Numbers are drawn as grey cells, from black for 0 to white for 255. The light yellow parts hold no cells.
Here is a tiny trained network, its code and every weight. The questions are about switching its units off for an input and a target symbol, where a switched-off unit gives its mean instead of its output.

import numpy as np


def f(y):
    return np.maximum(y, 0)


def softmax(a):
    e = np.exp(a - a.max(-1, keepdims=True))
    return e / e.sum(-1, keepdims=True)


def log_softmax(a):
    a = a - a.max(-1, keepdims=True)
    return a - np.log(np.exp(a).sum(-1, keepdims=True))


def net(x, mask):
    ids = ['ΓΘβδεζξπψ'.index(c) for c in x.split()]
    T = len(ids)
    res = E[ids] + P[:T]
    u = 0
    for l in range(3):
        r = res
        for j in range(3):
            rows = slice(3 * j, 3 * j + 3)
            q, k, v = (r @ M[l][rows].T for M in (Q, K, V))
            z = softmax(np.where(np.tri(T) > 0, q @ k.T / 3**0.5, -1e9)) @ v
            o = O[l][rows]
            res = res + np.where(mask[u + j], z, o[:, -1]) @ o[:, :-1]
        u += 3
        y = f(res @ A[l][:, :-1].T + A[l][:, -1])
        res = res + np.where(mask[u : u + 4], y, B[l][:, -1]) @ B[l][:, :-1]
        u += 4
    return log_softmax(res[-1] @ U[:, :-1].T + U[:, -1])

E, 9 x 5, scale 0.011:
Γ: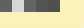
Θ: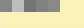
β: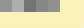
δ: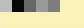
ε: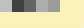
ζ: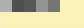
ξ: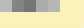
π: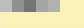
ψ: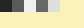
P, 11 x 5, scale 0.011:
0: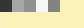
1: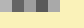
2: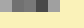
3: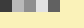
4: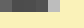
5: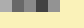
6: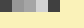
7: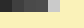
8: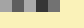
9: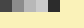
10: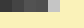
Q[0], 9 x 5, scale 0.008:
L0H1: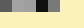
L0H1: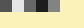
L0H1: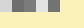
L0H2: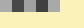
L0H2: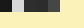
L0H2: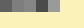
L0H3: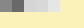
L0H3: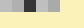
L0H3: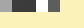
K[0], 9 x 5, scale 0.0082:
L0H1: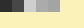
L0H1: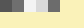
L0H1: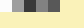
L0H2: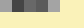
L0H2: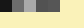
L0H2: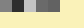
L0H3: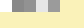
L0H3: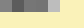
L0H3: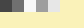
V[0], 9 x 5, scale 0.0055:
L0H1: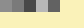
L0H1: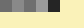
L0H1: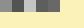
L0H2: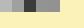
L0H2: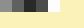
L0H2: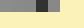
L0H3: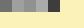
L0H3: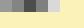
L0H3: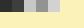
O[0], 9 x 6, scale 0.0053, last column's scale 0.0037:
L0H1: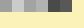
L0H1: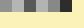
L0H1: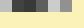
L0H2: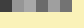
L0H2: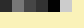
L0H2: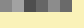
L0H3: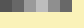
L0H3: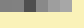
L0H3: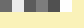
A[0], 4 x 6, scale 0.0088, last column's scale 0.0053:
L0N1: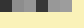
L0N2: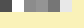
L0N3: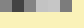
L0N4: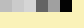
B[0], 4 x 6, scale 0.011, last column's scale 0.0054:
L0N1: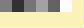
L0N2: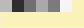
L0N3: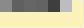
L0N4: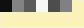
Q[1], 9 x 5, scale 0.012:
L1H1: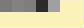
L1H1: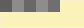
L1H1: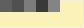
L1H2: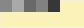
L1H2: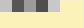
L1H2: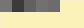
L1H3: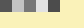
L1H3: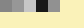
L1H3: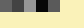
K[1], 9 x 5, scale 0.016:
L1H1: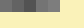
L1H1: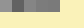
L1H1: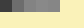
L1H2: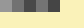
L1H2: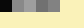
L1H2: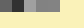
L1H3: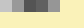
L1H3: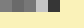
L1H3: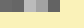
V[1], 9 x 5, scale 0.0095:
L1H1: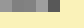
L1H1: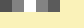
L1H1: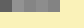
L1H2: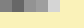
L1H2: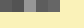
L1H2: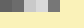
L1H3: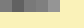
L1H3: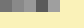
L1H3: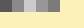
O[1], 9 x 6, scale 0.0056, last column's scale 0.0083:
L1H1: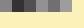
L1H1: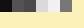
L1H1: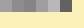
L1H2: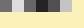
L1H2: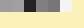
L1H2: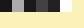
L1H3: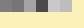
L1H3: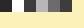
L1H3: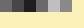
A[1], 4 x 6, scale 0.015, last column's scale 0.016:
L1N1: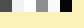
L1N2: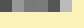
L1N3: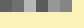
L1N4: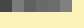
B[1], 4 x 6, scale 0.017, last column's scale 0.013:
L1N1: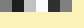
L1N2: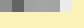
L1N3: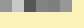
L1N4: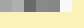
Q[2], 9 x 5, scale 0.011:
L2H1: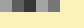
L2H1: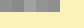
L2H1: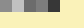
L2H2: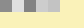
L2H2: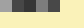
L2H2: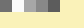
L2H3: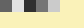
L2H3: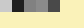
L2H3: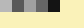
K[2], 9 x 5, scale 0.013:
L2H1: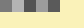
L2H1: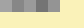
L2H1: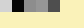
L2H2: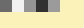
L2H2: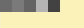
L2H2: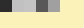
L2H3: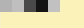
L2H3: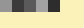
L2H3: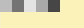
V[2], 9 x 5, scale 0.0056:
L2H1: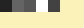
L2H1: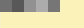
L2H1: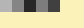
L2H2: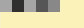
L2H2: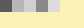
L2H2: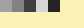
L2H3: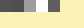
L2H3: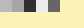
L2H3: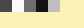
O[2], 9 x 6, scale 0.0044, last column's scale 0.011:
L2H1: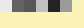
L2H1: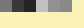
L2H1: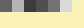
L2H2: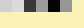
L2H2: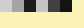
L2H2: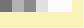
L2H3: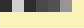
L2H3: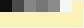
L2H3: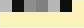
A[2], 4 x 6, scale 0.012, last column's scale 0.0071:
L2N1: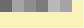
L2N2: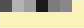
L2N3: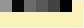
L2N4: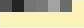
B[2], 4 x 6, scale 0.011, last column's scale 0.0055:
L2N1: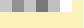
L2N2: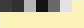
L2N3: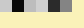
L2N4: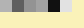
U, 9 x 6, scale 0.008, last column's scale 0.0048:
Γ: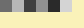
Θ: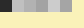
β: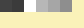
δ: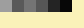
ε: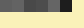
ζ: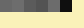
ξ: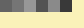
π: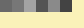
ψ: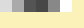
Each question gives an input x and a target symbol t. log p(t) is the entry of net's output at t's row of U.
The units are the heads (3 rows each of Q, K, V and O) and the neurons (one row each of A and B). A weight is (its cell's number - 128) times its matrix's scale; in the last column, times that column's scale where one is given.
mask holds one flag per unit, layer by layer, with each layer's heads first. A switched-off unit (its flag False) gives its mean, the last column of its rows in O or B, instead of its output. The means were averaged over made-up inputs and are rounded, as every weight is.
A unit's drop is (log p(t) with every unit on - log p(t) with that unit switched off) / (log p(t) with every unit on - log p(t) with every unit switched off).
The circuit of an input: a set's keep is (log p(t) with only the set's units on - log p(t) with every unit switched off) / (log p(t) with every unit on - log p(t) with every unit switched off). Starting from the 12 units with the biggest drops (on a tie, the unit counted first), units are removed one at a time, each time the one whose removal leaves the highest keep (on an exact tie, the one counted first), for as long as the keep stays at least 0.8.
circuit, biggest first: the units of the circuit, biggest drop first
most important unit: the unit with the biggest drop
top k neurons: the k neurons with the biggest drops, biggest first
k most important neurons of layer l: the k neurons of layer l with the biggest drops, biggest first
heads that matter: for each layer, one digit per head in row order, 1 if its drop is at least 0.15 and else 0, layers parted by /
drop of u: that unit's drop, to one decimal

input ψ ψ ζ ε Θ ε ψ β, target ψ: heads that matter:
000 / 000 / 000
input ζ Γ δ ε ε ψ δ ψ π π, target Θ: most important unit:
L1N4
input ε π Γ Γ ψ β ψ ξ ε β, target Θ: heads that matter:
100 / 010 / 101
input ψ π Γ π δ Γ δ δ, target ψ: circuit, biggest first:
[L1N4; L0N2; L1H2; L2H3]
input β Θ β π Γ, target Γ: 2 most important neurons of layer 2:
[L2N1; L2N2]
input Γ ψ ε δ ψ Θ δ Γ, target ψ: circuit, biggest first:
[L1N4; L2H3]
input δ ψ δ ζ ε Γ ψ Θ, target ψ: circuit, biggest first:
[L1N4; L2N1; L1H3]
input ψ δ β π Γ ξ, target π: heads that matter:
000 / 100 / 000
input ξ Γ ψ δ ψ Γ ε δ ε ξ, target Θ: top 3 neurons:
[L1N4; L2N4; L1N3]
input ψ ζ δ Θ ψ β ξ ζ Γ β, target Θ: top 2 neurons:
[L1N4; L2N4]
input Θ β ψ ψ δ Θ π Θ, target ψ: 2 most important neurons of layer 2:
[L2N2; L2N1]
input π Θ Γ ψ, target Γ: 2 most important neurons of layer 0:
[L0N2; L0N1]
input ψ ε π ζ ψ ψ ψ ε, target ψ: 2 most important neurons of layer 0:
[L0N2; L0N1]
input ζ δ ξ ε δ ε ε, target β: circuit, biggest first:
[L1H2]
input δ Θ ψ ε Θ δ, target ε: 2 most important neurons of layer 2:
[L2N2; L2N1]
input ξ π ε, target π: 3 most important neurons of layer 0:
[L0N2; L0N1; L0N3]
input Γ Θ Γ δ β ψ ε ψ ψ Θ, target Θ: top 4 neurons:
[L1N4; L1N3; L2N4; L2N2]
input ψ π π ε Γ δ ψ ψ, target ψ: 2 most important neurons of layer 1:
[L1N4; L1N3]
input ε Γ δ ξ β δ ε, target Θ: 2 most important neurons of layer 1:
[L1N4; L1N2]
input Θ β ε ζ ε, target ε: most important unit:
L0N2
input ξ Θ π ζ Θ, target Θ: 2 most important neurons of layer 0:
[L0N3; L0N2]
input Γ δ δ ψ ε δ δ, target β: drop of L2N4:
-0.1
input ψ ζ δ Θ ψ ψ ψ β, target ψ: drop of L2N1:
0.1
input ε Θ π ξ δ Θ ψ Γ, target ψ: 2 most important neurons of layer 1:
[L1N4; L1N2]
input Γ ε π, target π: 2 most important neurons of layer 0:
[L0N2; L0N1]
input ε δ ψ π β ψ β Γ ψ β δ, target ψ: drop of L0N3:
0.0
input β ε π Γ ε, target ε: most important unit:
L2H3
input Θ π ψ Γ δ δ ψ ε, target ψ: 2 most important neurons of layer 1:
[L1N4; L1N2]
